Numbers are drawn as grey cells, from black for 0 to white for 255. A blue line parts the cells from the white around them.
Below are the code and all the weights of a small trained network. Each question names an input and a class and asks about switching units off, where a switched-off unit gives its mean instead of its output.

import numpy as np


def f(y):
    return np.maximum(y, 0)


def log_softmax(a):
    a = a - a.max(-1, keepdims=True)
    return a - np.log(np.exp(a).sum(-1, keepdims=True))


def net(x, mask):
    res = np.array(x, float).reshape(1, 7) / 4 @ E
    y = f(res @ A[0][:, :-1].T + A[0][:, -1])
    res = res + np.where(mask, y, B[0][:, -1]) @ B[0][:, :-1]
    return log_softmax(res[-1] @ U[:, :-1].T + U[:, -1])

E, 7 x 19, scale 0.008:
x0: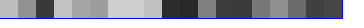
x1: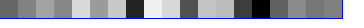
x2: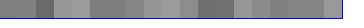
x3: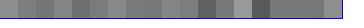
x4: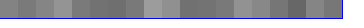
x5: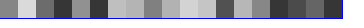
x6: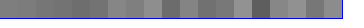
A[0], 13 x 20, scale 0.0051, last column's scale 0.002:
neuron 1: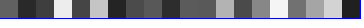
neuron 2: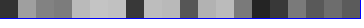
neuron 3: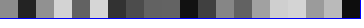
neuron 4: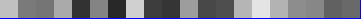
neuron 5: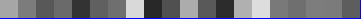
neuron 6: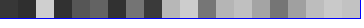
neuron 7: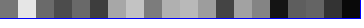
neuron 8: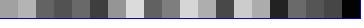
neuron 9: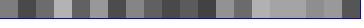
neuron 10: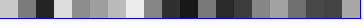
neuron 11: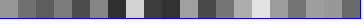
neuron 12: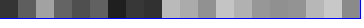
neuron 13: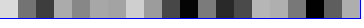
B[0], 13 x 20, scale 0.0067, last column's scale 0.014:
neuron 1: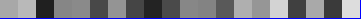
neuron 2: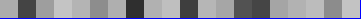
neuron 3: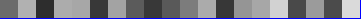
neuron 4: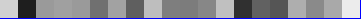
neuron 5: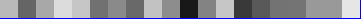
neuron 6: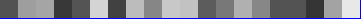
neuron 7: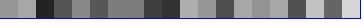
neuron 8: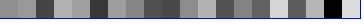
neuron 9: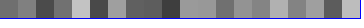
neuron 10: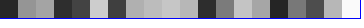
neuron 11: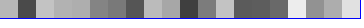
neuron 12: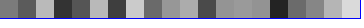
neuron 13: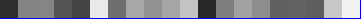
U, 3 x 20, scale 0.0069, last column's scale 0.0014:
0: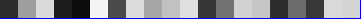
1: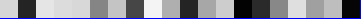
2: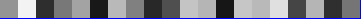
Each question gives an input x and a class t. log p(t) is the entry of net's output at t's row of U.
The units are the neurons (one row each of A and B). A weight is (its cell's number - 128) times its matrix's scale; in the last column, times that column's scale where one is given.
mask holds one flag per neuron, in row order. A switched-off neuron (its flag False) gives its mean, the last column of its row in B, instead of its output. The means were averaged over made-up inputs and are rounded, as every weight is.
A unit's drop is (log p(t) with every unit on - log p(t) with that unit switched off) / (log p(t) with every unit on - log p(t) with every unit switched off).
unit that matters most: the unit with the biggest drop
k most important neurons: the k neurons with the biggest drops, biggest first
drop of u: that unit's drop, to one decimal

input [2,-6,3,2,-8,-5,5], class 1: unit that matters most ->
neuron 11
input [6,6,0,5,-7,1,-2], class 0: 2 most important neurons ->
[neuron 10; neuron 5]
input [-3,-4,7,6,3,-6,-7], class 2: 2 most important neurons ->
[neuron 1; neuron 3]
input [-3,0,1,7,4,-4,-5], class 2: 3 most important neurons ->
[neuron 10; neuron 13; neuron 3]
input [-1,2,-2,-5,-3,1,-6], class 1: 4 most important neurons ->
[neuron 10; neuron 13; neuron 6; neuron 1]
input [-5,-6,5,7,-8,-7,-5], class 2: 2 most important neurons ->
[neuron 1; neuron 3]
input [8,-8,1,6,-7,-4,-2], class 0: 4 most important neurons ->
[neuron 10; neuron 13; neuron 2; neuron 8]
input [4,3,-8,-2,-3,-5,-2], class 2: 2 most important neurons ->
[neuron 3; neuron 6]
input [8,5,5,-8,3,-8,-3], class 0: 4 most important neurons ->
[neuron 10; neuron 13; neuron 8; neuron 7]
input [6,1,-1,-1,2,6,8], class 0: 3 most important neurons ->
[neuron 10; neuron 13; neuron 1]
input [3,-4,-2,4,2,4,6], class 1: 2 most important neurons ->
[neuron 5; neuron 1]
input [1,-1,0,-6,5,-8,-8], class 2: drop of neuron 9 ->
0.0
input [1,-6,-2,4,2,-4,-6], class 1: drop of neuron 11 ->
0.1
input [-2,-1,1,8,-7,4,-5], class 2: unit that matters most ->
neuron 10
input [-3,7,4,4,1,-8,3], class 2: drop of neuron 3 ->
0.5
